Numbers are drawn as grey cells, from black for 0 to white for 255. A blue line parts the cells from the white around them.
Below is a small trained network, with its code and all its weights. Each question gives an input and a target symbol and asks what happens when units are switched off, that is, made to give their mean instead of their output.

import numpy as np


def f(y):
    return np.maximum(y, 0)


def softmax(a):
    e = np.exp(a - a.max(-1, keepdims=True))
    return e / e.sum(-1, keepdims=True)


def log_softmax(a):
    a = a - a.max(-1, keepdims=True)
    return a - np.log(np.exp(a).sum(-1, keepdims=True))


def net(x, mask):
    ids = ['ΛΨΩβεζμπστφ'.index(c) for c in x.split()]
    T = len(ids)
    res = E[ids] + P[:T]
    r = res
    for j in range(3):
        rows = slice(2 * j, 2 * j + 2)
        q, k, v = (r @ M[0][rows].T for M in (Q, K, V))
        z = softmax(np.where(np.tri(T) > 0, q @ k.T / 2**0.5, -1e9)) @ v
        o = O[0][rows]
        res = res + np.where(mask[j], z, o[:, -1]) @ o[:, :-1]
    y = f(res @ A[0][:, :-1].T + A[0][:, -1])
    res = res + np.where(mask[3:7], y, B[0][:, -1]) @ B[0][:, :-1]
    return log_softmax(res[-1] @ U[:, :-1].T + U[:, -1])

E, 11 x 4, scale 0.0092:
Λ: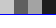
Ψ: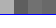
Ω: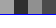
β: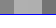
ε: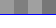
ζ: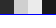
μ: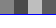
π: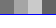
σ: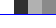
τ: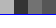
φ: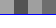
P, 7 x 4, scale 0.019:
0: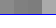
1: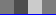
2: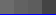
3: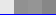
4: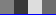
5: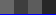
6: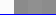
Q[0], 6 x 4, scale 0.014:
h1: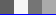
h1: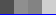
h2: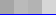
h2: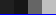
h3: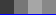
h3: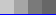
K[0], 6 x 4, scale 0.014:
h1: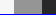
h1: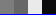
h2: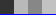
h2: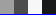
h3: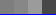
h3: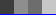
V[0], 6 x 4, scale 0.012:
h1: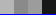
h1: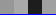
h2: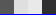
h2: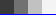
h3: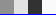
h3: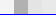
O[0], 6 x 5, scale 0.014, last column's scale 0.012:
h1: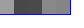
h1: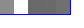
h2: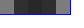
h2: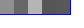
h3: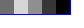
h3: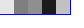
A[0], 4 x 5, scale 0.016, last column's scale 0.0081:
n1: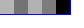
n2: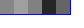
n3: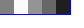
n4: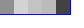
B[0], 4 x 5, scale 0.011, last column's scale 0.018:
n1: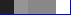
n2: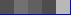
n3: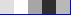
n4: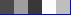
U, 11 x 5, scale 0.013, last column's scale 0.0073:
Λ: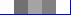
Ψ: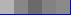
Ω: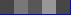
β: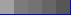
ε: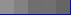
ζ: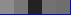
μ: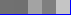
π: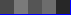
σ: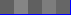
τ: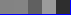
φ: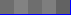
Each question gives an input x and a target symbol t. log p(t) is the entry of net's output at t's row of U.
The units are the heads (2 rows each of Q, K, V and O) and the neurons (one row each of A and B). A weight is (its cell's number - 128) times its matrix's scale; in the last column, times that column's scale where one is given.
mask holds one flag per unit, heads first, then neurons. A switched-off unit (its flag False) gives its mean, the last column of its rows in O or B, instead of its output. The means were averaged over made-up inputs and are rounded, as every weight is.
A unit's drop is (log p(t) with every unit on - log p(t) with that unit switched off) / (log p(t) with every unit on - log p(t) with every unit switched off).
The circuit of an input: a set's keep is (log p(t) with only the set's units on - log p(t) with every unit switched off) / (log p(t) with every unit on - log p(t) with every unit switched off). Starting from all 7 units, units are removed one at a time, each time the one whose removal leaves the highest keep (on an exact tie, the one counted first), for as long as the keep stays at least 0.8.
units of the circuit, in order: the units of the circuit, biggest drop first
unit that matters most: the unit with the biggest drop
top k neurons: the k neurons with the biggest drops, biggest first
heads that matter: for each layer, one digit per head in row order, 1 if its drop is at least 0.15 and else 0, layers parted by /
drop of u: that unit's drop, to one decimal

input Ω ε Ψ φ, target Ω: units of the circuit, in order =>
h2; n4; n1
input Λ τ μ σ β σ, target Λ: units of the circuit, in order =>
n1; n4
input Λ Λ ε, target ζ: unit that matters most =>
h2
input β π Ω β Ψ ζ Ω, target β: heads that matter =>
101
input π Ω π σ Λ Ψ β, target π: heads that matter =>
011
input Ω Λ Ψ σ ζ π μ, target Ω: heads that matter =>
010
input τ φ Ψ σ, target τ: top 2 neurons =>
n4; n3
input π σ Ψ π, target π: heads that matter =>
011
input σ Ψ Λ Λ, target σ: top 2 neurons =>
n1; n4
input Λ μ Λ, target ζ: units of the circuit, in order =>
h2; n1
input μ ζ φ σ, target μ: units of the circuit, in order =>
n1; h2
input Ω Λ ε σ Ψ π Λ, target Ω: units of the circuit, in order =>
h2; n4; n1
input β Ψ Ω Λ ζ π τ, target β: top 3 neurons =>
n2; n3; n4
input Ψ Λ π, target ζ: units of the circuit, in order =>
h2
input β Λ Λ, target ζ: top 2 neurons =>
n1; n2
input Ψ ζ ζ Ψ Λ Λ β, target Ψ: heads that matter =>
111
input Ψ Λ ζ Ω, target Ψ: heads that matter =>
111
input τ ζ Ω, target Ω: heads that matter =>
011
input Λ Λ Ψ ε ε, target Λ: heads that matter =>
110
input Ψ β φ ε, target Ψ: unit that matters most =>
n3
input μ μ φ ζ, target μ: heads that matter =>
110
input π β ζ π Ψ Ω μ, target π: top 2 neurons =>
n2; n1
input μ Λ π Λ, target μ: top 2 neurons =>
n1; n4
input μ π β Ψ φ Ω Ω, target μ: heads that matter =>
010
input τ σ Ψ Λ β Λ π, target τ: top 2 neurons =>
n4; n3
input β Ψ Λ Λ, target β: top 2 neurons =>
n2; n3
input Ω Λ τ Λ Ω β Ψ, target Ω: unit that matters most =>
h2
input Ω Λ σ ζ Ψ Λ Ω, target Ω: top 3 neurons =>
n4; n1; n3
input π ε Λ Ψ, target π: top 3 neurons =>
n2; n1; n3
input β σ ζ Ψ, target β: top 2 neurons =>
n2; n3
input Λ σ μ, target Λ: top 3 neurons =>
n1; n4; n2
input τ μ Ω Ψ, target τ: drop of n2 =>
0.0
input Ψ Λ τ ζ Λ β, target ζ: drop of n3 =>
0.1
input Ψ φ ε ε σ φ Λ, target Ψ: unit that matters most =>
n3
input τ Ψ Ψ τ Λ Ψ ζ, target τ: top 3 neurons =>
n4; n3; n2
